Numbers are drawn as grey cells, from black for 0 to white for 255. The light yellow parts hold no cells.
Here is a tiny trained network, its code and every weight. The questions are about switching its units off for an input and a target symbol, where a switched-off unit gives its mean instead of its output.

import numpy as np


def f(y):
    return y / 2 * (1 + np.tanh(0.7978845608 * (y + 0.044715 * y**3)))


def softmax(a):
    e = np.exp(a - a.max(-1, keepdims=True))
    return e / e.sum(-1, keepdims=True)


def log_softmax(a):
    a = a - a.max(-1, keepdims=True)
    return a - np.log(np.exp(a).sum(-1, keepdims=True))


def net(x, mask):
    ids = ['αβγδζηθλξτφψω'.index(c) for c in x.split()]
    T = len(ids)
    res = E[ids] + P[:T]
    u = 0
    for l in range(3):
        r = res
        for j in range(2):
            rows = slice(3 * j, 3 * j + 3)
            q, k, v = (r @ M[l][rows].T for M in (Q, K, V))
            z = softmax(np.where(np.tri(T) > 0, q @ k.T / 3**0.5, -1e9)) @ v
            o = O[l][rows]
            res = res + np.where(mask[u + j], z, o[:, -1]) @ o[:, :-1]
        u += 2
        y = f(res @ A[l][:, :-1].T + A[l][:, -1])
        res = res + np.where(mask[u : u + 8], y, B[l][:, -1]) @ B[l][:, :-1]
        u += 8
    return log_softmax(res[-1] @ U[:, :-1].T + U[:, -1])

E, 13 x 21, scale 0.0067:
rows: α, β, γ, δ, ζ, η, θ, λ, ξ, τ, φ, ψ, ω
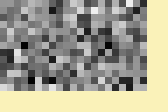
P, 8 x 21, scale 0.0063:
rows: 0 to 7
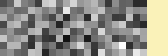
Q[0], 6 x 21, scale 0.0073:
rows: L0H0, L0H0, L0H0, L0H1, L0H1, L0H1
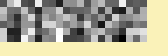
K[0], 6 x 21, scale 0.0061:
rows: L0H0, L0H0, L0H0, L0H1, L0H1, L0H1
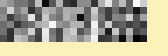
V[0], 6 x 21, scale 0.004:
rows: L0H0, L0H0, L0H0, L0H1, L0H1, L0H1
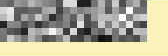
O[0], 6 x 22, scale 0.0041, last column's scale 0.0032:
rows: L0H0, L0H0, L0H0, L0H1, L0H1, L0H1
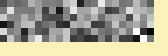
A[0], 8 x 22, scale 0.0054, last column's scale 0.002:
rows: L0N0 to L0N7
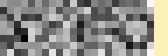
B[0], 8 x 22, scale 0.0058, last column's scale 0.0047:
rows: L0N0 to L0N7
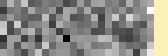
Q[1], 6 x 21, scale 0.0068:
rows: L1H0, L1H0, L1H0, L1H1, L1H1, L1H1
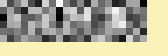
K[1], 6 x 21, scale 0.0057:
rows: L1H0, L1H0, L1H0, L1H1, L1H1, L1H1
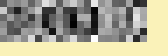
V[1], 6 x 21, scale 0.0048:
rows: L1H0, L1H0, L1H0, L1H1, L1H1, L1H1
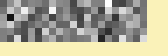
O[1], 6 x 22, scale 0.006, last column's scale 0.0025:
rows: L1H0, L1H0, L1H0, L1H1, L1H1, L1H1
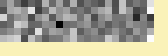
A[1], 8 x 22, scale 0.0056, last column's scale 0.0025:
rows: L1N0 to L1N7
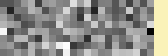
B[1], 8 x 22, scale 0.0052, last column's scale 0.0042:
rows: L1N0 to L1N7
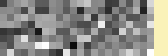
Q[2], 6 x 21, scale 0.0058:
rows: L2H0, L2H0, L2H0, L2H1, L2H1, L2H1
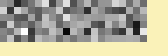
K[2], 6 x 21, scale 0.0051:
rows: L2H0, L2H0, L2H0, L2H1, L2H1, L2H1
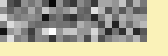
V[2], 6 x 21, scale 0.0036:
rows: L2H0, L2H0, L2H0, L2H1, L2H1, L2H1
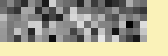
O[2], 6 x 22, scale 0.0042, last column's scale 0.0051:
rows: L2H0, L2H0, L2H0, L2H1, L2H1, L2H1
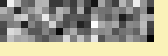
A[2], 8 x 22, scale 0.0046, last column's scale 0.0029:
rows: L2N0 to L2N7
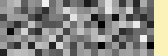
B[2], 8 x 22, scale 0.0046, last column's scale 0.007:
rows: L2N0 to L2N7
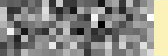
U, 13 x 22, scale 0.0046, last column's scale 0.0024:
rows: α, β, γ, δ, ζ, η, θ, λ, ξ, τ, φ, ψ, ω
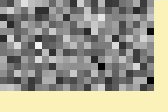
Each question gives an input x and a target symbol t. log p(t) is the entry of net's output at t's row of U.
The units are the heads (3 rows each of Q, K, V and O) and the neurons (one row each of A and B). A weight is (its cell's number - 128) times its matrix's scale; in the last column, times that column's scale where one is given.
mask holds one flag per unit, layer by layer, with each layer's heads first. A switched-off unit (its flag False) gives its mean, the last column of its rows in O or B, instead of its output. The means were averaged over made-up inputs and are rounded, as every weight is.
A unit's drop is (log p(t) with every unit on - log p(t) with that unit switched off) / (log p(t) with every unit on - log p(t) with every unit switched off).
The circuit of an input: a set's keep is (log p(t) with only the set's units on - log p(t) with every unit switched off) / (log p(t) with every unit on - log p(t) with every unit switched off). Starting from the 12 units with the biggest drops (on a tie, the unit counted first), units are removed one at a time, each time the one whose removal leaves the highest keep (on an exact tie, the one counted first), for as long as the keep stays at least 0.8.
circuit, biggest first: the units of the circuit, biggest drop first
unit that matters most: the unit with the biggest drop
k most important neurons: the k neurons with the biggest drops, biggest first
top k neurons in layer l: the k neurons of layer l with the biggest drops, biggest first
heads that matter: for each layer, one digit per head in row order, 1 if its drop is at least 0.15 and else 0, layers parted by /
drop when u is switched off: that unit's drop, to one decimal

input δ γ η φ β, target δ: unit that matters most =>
L2N1
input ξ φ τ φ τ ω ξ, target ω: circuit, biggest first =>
L0H1, L1N3
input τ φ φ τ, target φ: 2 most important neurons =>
L2N2, L1N0
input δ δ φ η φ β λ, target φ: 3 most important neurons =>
L2N2, L1N0, L0N1
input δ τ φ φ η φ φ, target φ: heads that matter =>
00 / 10 / 00
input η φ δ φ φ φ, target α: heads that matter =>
10 / 10 / 11
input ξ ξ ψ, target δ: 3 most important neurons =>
L2N1, L1N6, L0N2
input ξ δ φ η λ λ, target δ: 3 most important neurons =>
L2N1, L0N2, L1N6
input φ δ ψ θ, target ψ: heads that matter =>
00 / 11 / 00
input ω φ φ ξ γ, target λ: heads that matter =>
10 / 00 / 00
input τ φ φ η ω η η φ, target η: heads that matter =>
00 / 00 / 01
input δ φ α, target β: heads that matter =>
00 / 10 / 10
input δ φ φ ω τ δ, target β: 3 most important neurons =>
L2N4, L1N7, L1N5
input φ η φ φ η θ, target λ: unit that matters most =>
L2N0
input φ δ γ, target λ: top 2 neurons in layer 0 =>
L0N1, L0N0
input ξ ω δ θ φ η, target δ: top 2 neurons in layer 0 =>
L0N2, L0N6
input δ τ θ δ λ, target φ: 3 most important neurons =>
L2N2, L0N5, L1N0
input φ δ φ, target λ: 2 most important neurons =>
L2N0, L1N0
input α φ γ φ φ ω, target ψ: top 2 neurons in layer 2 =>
L2N4, L2N6
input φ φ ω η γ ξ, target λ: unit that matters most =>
L2N0
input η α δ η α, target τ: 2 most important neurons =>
L0N3, L1N1
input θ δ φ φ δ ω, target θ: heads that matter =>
00 / 11 / 00
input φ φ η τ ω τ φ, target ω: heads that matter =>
01 / 00 / 00
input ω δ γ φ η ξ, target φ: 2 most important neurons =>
L2N2, L0N2
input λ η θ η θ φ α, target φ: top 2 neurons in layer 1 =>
L1N0, L1N3
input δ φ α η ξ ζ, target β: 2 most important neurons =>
L2N4, L1N7
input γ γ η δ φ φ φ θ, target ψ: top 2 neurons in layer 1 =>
L1N4, L1N2
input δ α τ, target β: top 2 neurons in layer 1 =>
L1N7, L1N5
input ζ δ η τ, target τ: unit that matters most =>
L0H1
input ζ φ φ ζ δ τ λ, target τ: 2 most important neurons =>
L0N2, L2N3
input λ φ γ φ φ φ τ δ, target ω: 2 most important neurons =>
L0N3, L1N3
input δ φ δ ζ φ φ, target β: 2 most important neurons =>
L2N4, L1N7
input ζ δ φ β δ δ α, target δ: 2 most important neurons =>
L2N1, L1N7
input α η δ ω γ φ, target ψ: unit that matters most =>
L1H1
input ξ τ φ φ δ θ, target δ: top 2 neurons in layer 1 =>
L1N6, L1N1
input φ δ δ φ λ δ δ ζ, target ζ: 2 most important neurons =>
L0N7, L1N6
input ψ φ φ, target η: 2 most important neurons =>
L2N6, L2N2
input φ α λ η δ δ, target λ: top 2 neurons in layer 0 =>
L0N1, L0N0
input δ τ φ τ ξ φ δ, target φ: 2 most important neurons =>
L2N2, L1N0
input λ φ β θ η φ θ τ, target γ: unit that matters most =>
L0N5
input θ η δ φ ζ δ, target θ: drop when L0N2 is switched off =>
0.1
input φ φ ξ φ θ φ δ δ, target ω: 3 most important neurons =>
L0N3, L1N3, L0N7
